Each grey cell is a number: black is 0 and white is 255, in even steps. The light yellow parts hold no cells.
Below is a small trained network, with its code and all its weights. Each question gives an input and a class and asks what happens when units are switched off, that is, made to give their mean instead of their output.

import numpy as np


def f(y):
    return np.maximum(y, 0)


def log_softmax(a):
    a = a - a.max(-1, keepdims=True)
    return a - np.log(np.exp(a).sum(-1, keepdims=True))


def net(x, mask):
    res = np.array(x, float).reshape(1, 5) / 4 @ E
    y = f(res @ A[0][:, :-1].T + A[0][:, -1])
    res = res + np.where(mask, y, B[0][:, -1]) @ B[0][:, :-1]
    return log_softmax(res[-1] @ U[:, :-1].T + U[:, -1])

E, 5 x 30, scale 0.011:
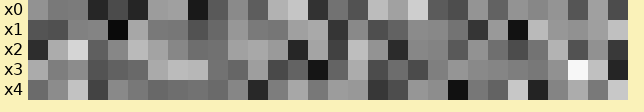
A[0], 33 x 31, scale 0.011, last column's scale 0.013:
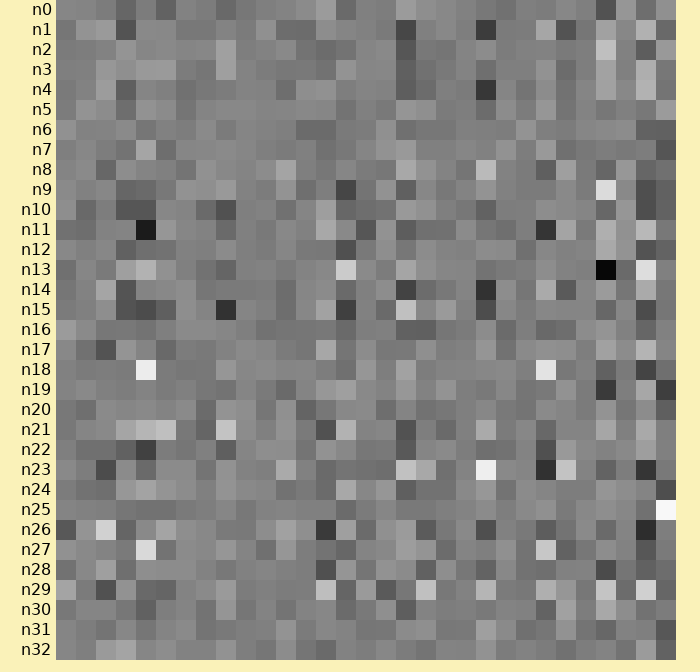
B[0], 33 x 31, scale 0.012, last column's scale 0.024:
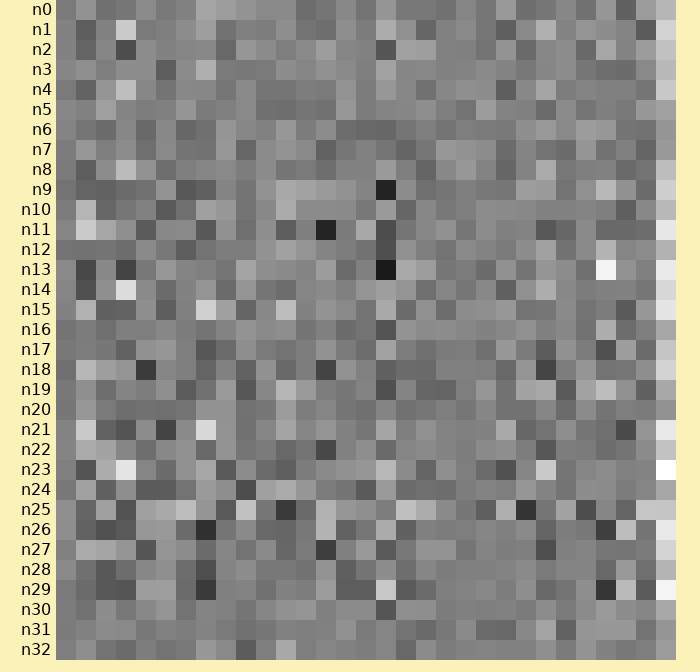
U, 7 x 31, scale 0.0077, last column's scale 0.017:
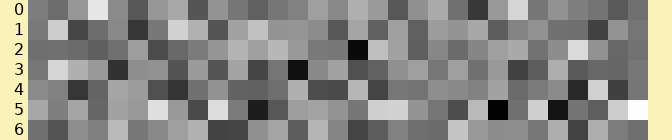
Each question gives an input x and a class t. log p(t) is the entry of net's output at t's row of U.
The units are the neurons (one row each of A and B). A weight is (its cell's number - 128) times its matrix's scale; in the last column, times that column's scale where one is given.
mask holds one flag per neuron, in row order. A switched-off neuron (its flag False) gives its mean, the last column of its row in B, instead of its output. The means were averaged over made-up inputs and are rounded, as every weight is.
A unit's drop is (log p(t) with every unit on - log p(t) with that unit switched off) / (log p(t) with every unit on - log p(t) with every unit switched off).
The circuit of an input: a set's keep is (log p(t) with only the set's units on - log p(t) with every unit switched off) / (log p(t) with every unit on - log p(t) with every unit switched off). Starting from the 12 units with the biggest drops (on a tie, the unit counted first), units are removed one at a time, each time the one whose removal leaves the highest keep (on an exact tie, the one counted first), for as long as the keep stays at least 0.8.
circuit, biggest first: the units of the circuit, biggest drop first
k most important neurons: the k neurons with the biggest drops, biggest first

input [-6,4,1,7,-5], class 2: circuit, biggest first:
[n9]
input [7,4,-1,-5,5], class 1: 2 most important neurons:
[n15 n23]
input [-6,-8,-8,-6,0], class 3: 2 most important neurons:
[n18 n27]
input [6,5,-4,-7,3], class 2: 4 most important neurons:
[n13 n21 n19 n3]
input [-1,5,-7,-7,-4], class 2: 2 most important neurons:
[n13 n26]
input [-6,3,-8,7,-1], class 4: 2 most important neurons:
[n29 n13]
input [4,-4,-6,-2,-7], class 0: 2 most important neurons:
[n23 n26]
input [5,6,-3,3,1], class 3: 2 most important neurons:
[n11 n21]
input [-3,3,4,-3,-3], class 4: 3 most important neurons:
[n25 n26 n15]
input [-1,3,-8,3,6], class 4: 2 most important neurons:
[n29 n23]
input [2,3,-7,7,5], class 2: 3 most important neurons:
[n9 n26 n12]
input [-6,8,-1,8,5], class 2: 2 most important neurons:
[n9 n2]
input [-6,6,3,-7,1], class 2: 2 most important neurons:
[n13 n15]
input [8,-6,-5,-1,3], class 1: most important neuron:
[n15]
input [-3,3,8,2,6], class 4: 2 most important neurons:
[n26 n23]
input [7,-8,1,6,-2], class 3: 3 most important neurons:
[n27 n18 n21]
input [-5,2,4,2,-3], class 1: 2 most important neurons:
[n21 n29]
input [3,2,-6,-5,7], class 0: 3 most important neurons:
[n1 n26 n14]
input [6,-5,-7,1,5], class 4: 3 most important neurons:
[n29 n21 n23]
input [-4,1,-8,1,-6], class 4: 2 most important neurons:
[n29 n17]
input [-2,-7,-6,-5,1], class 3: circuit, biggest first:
[n18]
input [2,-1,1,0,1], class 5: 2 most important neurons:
[n29 n21]
